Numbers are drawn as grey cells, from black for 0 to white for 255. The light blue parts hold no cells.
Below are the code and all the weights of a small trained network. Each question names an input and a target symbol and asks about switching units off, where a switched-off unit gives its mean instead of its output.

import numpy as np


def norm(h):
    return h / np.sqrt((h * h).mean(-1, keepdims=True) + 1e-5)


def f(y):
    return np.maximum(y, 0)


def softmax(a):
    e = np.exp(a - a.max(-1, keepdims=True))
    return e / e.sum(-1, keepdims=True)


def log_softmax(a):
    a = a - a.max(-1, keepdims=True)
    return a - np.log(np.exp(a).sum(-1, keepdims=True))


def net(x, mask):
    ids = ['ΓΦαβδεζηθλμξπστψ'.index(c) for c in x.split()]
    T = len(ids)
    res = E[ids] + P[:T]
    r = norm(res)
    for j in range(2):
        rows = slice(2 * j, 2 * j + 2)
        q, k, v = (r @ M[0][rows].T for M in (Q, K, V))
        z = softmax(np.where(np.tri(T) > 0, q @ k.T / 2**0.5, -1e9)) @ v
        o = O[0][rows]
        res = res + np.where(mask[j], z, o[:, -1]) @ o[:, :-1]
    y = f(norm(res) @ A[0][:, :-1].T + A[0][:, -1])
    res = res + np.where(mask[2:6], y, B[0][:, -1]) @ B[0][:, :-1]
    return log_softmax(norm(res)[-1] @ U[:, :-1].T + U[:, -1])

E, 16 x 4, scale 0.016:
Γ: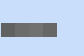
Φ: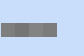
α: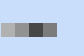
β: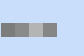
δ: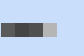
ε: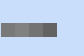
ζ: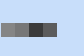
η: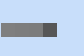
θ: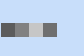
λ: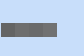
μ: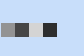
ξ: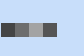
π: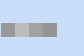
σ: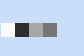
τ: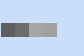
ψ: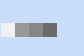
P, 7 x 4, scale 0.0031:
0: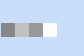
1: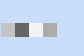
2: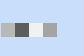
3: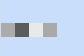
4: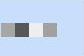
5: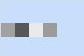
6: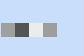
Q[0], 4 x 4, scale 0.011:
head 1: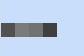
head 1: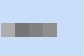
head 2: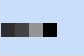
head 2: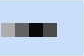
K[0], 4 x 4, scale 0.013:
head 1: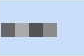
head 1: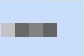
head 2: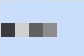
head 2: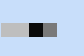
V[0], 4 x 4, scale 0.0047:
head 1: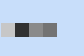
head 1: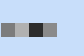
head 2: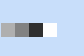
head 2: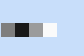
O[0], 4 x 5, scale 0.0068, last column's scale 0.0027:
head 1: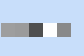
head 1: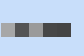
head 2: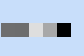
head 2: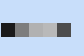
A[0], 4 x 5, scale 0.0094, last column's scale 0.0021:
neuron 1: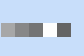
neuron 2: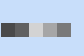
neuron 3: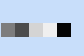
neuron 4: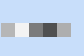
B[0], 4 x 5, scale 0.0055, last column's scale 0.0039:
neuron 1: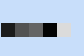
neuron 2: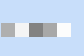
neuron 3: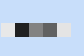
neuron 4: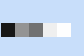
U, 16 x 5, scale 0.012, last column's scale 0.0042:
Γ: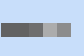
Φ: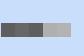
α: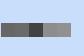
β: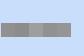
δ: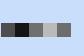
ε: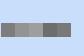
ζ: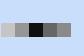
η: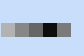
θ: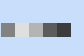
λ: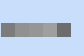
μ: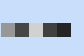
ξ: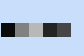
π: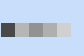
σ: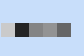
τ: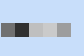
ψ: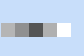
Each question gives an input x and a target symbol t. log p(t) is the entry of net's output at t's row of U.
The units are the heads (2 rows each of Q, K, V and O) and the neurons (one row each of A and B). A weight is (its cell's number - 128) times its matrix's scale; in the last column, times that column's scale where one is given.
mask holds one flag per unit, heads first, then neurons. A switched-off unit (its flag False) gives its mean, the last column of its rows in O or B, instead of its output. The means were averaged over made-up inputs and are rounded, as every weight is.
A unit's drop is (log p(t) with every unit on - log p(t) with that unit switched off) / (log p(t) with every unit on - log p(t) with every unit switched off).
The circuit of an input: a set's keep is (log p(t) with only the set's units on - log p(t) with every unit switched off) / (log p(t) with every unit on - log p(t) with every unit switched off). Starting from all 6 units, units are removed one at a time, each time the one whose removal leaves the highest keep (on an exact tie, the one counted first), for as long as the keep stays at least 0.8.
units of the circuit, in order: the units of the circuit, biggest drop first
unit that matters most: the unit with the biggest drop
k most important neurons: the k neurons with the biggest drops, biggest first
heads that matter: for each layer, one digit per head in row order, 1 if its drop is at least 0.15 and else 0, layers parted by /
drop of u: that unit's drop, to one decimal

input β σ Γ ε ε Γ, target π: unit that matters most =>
head 2
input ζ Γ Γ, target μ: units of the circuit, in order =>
head 2; neuron 4
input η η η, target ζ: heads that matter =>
01
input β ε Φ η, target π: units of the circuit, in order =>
head 1; head 2
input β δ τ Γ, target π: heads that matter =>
01
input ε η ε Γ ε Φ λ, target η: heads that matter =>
11
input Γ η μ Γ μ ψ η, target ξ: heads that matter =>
01
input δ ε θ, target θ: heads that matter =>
01
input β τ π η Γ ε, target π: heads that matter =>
10
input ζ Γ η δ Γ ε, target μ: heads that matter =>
11
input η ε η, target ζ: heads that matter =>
01
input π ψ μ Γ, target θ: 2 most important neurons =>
neuron 2; neuron 4
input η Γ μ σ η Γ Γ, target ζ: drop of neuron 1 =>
0.1
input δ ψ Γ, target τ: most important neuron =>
neuron 3
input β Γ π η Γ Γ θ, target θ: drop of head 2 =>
0.2
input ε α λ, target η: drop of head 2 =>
0.2
